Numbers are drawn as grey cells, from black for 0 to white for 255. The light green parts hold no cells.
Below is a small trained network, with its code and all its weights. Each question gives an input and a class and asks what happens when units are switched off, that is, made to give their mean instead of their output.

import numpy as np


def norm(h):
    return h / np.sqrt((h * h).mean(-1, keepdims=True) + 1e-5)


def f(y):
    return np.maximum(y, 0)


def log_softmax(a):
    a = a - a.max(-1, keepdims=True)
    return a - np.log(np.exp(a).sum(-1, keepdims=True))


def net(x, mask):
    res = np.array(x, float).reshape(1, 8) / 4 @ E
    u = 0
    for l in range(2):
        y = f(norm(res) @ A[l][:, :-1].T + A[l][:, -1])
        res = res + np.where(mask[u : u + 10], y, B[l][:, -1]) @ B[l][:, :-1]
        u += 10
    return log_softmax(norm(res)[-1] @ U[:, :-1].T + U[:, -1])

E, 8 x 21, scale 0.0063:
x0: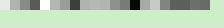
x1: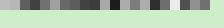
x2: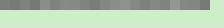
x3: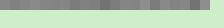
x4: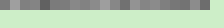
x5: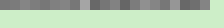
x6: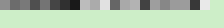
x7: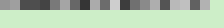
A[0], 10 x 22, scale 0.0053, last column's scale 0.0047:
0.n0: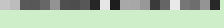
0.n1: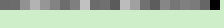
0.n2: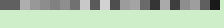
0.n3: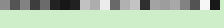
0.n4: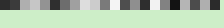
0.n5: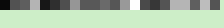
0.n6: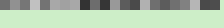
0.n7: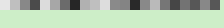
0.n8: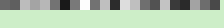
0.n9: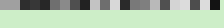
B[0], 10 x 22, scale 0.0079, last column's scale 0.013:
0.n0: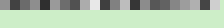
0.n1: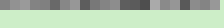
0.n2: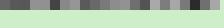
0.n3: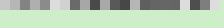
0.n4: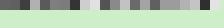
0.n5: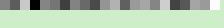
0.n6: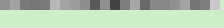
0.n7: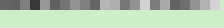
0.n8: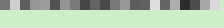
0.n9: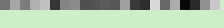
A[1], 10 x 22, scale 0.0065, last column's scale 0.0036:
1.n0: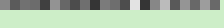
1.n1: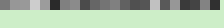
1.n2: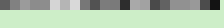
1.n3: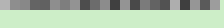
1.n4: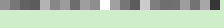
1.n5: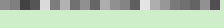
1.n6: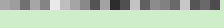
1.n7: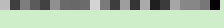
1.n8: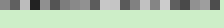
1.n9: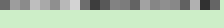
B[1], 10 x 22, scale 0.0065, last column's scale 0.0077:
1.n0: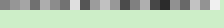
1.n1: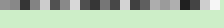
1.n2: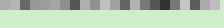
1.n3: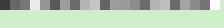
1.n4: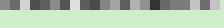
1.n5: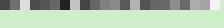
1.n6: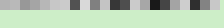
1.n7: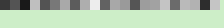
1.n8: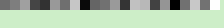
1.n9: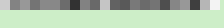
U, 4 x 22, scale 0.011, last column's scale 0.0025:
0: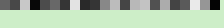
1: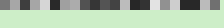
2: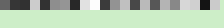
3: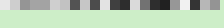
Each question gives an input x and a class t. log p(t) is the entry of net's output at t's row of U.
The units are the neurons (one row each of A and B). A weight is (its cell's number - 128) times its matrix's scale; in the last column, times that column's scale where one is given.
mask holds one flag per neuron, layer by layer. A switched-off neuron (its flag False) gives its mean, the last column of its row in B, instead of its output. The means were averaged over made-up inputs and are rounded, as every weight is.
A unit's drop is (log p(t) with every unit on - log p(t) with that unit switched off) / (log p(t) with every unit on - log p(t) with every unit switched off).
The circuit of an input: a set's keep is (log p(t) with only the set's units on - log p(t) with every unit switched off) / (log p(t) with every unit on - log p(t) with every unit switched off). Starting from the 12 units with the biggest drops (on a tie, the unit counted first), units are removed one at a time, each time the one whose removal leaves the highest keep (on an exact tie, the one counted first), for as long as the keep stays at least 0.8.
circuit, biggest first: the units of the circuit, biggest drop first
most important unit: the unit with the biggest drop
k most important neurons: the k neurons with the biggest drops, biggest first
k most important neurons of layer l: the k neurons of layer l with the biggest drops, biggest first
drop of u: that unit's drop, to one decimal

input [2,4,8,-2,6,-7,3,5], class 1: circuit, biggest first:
0.n9
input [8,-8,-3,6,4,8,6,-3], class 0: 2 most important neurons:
0.n7, 0.n0
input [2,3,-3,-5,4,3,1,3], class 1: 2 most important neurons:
0.n9, 0.n4
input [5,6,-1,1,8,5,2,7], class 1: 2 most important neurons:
0.n9, 0.n5
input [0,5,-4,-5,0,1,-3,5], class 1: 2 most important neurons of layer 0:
0.n9, 0.n4
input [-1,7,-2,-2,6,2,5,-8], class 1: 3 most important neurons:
0.n8, 0.n4, 0.n2
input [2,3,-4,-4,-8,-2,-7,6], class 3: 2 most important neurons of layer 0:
0.n6, 0.n8
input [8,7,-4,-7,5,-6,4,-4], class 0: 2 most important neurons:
0.n7, 0.n4
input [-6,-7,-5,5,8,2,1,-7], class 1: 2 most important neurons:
0.n8, 0.n2
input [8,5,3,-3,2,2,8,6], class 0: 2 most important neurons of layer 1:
1.n4, 1.n5
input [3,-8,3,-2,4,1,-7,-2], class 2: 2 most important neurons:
0.n4, 0.n3
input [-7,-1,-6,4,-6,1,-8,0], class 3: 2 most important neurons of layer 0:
0.n6, 0.n7
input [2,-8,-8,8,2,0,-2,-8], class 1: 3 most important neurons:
0.n8, 0.n0, 0.n2
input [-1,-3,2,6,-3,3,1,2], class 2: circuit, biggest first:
0.n4
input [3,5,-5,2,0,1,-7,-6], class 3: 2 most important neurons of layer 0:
0.n9, 0.n6
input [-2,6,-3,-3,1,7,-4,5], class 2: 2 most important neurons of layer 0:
0.n0, 0.n8
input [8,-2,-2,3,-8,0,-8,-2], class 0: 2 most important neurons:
0.n7, 0.n3
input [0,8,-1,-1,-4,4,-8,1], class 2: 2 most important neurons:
0.n0, 0.n3
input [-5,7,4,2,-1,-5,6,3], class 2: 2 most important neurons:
0.n0, 1.n7
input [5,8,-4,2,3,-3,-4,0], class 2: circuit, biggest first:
0.n0
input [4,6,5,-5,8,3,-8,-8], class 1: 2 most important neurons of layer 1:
1.n3, 1.n1
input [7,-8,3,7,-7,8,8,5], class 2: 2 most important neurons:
0.n4, 0.n5
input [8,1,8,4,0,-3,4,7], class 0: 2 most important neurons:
0.n7, 0.n8
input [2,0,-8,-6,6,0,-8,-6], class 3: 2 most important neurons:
0.n9, 0.n6
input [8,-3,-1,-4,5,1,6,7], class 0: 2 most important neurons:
0.n7, 0.n8
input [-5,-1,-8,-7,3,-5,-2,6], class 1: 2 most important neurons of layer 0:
0.n9, 0.n7
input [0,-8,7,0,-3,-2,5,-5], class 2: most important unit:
0.n4
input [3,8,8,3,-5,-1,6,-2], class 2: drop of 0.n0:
1.9
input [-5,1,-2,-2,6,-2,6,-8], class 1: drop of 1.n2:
0.0
